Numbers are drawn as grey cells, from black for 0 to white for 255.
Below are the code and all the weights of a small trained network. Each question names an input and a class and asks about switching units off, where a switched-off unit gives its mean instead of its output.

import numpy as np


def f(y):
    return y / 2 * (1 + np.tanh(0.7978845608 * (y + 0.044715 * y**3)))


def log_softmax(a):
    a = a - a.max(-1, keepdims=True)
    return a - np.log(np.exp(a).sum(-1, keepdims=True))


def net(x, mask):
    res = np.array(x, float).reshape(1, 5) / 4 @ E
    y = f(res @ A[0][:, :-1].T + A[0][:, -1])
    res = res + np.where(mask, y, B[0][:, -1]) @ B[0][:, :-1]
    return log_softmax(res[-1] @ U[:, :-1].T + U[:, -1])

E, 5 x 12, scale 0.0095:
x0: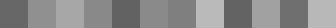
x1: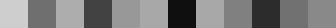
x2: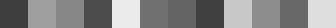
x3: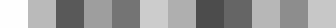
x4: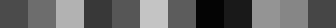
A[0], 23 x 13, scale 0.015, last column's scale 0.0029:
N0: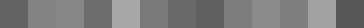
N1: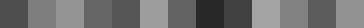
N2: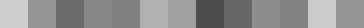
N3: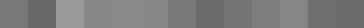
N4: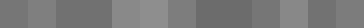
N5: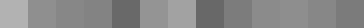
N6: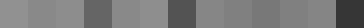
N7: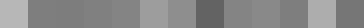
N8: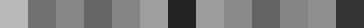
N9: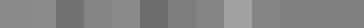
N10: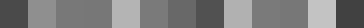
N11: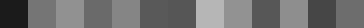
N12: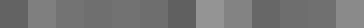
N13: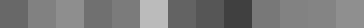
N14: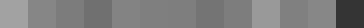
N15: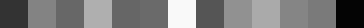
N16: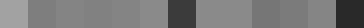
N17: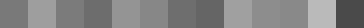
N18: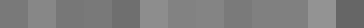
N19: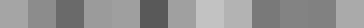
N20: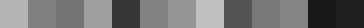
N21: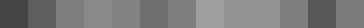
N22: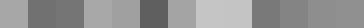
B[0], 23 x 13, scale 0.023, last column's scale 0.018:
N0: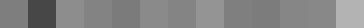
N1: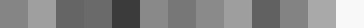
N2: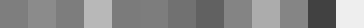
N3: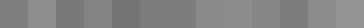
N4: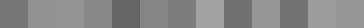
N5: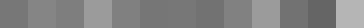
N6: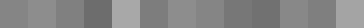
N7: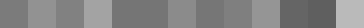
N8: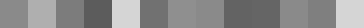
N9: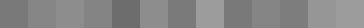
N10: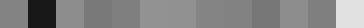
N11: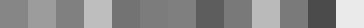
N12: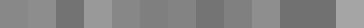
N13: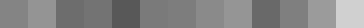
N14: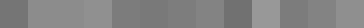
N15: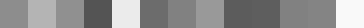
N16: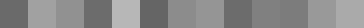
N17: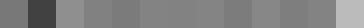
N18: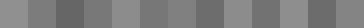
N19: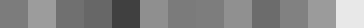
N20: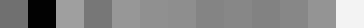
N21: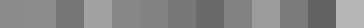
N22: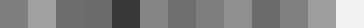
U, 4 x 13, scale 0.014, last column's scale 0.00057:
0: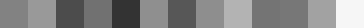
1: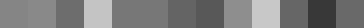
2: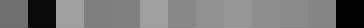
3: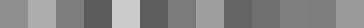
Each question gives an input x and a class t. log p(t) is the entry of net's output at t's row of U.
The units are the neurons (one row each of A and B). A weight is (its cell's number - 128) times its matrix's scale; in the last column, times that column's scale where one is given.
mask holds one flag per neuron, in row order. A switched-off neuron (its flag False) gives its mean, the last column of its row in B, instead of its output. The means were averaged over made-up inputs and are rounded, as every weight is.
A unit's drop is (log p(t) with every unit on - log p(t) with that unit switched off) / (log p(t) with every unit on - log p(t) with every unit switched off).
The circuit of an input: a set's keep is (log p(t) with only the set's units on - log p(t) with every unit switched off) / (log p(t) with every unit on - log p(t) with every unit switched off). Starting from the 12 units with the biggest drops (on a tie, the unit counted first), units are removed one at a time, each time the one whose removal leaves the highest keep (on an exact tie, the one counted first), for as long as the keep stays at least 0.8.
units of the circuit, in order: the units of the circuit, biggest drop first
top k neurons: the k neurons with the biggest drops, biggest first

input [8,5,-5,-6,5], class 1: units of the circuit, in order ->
[N11]
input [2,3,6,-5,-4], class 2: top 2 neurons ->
[N10; N2]
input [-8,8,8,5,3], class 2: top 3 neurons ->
[N10; N15; N17]
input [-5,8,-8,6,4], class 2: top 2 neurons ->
[N20; N15]
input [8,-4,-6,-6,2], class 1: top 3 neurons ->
[N11; N21; N10]
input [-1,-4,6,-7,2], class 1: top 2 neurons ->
[N11; N20]
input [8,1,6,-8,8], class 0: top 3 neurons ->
[N1; N13; N2]
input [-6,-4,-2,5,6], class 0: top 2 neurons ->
[N1; N11]
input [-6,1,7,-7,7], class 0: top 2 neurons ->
[N1; N20]
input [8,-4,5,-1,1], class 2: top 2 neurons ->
[N10; N8]
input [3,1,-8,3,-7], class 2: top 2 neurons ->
[N20; N1]
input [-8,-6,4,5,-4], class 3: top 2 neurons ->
[N15; N11]
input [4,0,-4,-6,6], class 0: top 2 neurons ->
[N1; N2]
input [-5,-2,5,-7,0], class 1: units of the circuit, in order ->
[N11]
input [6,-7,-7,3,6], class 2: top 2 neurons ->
[N20; N8]
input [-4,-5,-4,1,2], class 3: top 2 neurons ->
[N15; N10]
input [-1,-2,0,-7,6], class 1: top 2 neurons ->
[N11; N22]
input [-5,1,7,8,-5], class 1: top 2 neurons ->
[N2; N20]
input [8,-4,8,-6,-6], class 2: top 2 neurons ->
[N10; N1]
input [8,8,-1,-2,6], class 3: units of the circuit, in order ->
[N8]
